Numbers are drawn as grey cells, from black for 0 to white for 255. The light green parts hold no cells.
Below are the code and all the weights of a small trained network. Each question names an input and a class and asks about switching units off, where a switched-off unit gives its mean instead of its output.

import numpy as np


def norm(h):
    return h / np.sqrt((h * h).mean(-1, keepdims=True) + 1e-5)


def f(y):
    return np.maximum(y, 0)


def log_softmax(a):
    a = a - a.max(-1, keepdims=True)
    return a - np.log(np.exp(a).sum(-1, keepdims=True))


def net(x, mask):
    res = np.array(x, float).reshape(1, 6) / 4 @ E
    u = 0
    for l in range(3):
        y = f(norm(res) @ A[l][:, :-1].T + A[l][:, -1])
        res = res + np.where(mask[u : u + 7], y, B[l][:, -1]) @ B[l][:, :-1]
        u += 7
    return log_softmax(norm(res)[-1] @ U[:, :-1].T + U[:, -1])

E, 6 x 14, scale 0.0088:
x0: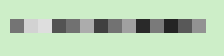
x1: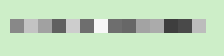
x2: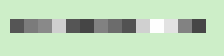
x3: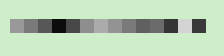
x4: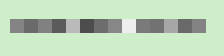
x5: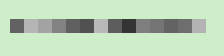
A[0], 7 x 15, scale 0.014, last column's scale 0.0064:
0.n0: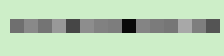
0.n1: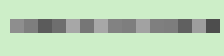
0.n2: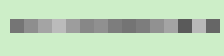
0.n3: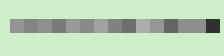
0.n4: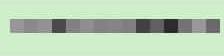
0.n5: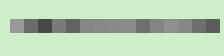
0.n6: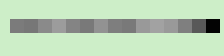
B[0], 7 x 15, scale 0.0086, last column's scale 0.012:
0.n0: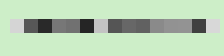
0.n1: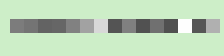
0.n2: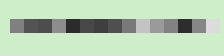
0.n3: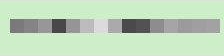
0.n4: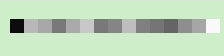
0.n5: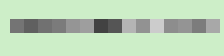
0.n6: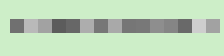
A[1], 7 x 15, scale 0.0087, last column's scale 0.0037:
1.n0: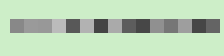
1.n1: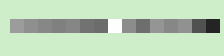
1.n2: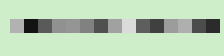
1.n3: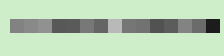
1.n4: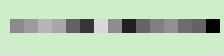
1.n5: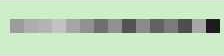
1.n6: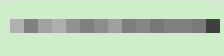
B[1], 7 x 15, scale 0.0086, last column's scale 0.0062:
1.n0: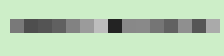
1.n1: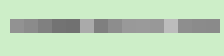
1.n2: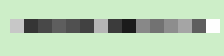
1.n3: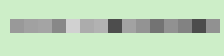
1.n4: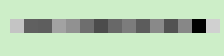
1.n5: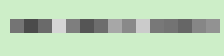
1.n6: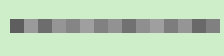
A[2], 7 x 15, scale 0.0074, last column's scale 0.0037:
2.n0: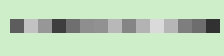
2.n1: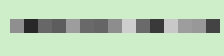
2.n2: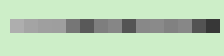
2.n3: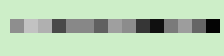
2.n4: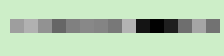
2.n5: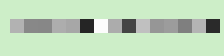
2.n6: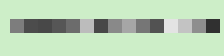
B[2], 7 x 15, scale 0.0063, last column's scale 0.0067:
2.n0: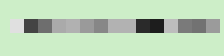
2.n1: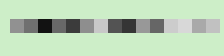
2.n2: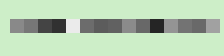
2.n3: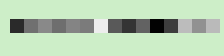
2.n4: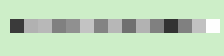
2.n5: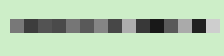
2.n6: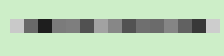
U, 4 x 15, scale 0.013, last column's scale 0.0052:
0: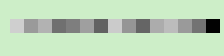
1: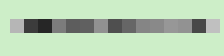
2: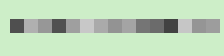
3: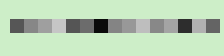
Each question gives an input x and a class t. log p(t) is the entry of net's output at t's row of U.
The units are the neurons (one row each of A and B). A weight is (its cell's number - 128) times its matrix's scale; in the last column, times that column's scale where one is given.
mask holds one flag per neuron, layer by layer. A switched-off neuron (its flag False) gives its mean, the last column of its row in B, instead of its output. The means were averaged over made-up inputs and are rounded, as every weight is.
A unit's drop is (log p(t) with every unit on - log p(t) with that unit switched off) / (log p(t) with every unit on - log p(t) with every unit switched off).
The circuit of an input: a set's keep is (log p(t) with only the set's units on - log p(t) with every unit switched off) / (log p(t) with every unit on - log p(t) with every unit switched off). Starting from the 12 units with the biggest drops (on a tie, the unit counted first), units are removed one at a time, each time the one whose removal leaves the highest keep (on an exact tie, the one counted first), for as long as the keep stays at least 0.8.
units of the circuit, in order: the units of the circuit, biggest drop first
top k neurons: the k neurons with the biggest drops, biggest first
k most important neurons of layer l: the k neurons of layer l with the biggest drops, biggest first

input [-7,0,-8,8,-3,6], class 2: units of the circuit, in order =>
[0.n4]
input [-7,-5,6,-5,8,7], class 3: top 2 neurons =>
[0.n0 1.n2]
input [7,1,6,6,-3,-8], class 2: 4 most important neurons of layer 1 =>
[1.n2 1.n0 1.n4 1.n3]
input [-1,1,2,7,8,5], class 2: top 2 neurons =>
[0.n0 0.n2]
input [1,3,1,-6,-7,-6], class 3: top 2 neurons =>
[0.n2 1.n2]
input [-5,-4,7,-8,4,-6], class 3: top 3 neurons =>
[0.n0 0.n6 0.n1]
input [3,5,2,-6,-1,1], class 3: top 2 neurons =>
[0.n2 0.n0]
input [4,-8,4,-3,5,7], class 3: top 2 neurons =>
[0.n0 1.n2]
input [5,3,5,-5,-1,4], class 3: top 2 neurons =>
[0.n2 1.n2]
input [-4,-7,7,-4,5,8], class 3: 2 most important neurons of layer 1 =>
[1.n2 1.n0]
